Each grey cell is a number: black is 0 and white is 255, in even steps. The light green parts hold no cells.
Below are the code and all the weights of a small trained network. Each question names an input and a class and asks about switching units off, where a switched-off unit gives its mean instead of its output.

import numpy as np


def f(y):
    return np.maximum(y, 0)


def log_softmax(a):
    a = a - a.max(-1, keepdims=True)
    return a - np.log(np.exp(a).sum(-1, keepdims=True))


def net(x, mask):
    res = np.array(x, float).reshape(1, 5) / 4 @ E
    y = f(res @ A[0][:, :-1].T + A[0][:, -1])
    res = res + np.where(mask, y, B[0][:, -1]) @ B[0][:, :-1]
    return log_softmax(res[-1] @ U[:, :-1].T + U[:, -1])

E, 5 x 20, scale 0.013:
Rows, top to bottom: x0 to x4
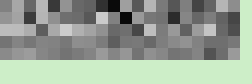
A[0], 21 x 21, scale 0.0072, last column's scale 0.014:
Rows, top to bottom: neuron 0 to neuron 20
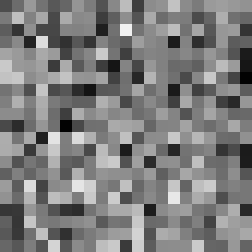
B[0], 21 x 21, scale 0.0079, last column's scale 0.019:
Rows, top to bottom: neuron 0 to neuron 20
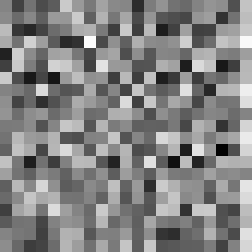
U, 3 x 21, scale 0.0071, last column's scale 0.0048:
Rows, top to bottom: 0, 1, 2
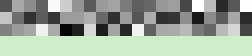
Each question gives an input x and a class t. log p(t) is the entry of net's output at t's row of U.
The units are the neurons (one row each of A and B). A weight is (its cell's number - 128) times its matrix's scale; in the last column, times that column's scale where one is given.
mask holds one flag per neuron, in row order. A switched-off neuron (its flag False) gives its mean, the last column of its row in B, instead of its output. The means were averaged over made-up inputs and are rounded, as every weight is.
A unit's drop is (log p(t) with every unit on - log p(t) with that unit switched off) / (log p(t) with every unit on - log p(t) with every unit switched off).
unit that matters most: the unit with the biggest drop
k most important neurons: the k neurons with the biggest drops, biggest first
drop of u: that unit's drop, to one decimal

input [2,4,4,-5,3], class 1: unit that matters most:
neuron 6
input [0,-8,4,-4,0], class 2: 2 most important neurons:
(neuron 15; neuron 12)
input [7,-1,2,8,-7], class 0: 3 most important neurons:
(neuron 5; neuron 13; neuron 8)
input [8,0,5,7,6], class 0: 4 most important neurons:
(neuron 5; neuron 2; neuron 13; neuron 8)
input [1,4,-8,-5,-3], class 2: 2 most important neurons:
(neuron 3; neuron 7)
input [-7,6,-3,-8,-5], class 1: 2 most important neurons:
(neuron 13; neuron 20)
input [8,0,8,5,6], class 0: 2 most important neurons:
(neuron 5; neuron 2)
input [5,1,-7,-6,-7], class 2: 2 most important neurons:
(neuron 3; neuron 7)
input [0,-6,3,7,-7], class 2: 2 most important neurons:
(neuron 12; neuron 15)
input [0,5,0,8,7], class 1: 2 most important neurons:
(neuron 11; neuron 15)
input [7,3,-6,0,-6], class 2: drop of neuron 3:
0.5
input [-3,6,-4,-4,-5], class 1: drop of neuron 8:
0.0
